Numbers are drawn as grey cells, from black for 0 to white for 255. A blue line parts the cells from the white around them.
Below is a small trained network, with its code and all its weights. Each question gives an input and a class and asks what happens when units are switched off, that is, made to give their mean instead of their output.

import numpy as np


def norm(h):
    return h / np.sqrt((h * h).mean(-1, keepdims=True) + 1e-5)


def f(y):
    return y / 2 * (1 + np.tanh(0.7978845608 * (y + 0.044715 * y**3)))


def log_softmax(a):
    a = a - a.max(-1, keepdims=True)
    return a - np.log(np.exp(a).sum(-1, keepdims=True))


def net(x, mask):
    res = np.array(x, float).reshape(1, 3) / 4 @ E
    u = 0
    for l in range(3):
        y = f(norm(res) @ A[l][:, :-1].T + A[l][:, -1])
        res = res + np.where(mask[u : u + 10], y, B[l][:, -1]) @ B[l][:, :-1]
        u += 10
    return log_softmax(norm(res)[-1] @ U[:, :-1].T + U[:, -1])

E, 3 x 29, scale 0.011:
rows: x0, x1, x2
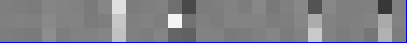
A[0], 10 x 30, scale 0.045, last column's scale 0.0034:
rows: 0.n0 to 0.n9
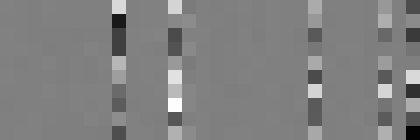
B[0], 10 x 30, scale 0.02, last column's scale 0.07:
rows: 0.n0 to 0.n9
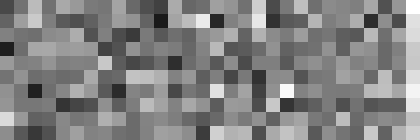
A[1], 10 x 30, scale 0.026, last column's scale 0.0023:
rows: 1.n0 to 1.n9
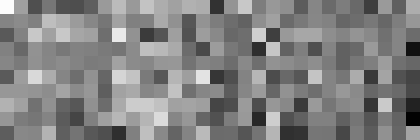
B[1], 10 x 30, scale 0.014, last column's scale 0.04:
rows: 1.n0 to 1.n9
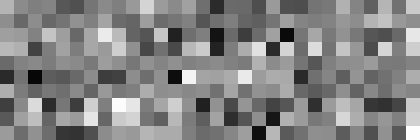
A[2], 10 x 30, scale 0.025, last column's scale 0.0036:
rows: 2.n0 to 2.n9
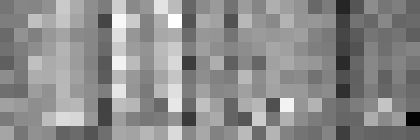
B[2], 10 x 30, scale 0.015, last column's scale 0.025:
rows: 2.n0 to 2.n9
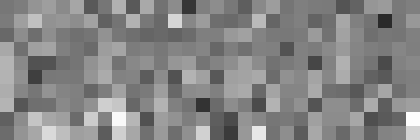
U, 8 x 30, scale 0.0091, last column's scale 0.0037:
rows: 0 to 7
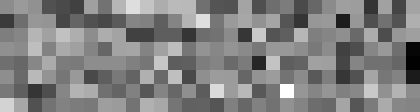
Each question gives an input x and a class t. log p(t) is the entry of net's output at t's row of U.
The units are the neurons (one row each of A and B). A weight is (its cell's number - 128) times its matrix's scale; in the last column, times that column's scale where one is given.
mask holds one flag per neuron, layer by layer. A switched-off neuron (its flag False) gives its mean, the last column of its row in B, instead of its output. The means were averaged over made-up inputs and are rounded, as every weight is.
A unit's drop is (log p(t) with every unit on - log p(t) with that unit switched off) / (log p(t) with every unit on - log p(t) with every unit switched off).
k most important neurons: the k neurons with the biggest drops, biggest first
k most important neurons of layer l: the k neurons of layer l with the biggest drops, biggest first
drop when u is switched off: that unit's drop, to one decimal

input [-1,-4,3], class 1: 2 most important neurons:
(0.n0, 0.n9)
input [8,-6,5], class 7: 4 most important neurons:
(0.n8, 0.n0, 0.n3, 0.n6)
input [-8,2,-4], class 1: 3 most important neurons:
(0.n1, 0.n7, 0.n5)
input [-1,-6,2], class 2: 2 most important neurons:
(0.n2, 0.n7)
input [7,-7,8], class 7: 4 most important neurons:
(0.n0, 0.n8, 0.n3, 0.n6)
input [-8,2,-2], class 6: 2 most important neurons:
(0.n6, 0.n9)
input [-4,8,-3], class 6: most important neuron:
(0.n6)
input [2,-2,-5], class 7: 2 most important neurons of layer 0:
(0.n0, 0.n1)
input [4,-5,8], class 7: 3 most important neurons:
(0.n0, 0.n5, 0.n7)
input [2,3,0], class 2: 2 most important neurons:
(0.n0, 0.n1)
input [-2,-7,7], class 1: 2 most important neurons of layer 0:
(0.n0, 0.n9)
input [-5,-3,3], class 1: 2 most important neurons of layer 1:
(1.n8, 1.n3)
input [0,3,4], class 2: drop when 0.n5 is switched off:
0.1
